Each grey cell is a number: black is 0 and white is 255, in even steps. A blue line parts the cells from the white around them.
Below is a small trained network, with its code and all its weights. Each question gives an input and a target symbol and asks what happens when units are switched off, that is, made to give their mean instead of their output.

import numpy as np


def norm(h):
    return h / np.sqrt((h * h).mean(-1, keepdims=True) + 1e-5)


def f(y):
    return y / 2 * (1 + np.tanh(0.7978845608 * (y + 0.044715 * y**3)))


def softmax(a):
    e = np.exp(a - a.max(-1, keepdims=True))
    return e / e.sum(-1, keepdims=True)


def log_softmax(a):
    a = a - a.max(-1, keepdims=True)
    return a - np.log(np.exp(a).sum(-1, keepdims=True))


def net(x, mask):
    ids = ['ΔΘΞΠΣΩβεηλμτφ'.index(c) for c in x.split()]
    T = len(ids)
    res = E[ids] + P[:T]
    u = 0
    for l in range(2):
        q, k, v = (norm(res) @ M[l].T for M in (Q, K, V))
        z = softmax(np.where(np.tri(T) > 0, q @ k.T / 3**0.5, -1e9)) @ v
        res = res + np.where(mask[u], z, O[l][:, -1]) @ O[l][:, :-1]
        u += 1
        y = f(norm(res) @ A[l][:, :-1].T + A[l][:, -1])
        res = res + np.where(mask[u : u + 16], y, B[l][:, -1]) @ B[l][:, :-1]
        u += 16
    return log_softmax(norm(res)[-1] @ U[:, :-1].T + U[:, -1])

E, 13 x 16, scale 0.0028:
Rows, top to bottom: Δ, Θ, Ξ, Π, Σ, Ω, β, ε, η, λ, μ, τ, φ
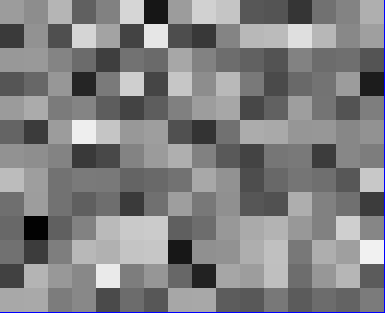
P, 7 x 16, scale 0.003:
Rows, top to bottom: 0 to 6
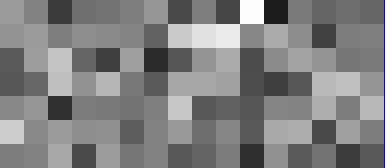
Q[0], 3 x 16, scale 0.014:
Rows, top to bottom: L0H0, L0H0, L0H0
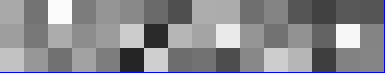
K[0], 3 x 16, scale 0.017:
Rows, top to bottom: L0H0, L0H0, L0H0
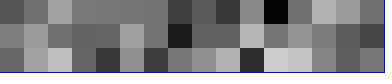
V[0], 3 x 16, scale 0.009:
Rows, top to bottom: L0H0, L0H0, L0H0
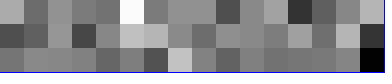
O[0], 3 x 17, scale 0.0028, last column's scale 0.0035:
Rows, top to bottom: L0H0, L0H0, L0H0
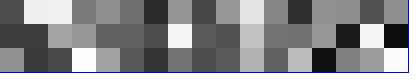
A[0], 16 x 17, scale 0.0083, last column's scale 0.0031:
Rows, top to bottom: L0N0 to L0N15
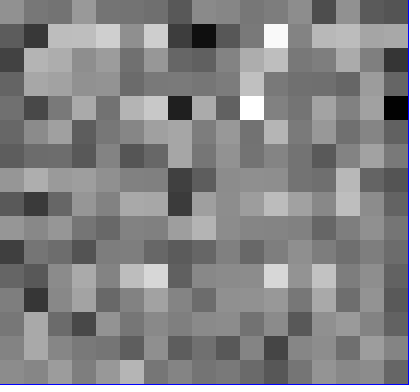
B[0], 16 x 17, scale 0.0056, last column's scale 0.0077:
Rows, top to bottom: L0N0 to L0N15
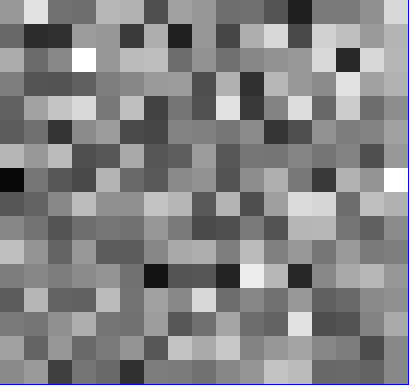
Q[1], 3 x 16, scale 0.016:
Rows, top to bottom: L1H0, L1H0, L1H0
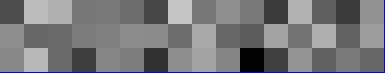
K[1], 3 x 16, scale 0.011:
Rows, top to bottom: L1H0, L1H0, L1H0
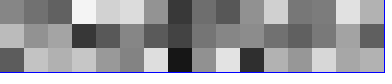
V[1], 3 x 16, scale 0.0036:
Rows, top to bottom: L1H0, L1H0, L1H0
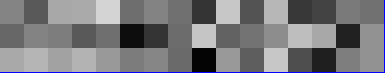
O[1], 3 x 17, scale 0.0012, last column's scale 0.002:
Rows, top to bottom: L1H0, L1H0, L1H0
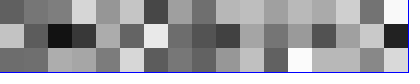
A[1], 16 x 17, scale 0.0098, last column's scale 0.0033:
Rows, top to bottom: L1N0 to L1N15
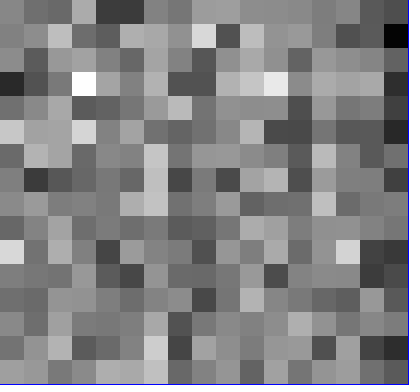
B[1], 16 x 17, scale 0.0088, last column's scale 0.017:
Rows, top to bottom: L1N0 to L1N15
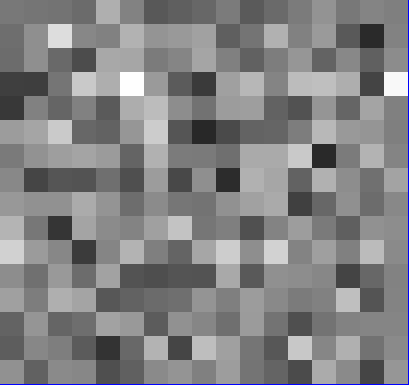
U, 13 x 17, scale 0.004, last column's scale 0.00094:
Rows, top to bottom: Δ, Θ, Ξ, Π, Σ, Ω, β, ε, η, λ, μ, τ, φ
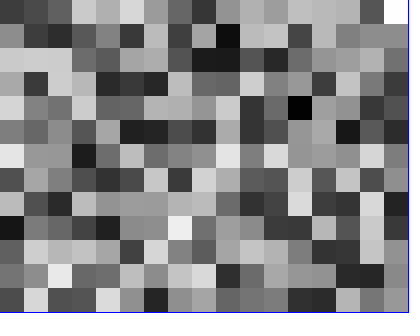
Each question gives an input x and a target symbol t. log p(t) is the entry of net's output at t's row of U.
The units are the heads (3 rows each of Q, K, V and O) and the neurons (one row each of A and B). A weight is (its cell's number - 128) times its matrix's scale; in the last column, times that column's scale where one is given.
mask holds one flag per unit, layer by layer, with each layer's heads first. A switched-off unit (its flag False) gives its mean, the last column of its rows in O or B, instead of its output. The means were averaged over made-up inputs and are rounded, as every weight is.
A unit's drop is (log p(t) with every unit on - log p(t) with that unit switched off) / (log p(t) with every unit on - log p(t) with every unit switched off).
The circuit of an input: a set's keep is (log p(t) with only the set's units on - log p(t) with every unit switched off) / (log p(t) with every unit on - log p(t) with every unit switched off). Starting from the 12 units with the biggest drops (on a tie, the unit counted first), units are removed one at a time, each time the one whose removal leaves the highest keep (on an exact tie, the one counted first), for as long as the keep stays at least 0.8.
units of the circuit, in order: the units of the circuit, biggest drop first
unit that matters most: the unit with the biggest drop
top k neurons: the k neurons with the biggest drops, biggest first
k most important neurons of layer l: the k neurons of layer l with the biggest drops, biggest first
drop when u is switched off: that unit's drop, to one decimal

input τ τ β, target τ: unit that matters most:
L0H0
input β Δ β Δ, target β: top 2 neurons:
[L0N7 L1N10]
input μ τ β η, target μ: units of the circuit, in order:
[L0H0 L1N6 L1N3]
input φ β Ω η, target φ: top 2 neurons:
[L1N3 L0N7]
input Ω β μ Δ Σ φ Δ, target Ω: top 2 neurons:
[L1N3 L0N5]
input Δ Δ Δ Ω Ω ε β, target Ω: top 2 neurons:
[L0N5 L1N3]
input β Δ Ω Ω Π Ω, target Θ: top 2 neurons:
[L0N1 L1N7]
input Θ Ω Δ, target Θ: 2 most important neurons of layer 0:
[L0N11 L0N0]
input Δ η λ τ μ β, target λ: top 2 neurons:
[L1N3 L1N4]
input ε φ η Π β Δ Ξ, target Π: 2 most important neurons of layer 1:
[L1N3 L1N12]
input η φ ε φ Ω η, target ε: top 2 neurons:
[L1N3 L1N14]
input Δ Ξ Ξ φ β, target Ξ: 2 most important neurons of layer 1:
[L1N5 L1N3]
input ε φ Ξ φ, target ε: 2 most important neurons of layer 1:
[L1N3 L1N14]
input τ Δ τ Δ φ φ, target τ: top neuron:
[L1N1]
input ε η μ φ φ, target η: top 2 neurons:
[L1N3 L0N1]
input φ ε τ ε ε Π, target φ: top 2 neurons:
[L1N3 L0N7]
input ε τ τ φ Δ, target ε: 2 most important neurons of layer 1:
[L1N3 L1N14]
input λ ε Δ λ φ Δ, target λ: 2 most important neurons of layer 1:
[L1N3 L1N4]
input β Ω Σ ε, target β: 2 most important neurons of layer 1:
[L1N10 L1N3]
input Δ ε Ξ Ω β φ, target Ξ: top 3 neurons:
[L1N5 L0N7 L1N3]
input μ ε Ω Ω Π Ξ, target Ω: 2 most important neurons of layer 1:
[L1N3 L1N11]
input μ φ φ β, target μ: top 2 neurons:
[L1N6 L1N3]
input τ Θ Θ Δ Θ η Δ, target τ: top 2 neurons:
[L1N1 L1N3]
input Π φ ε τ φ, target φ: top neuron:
[L1N3]
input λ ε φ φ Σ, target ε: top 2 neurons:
[L1N3 L1N14]
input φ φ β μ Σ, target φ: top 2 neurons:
[L1N3 L0N7]
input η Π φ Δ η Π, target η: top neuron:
[L1N3]
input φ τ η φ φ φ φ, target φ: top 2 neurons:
[L0N7 L1N3]
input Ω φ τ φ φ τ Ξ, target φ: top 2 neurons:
[L0N7 L1N3]
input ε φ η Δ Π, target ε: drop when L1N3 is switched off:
0.1
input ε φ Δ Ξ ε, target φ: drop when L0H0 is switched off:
1.1
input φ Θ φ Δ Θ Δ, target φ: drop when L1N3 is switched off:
0.2
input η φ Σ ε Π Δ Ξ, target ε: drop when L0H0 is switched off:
1.0
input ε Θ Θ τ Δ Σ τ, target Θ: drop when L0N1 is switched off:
-0.1
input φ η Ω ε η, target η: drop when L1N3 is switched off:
0.4
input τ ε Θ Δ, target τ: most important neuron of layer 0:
[L0N6]
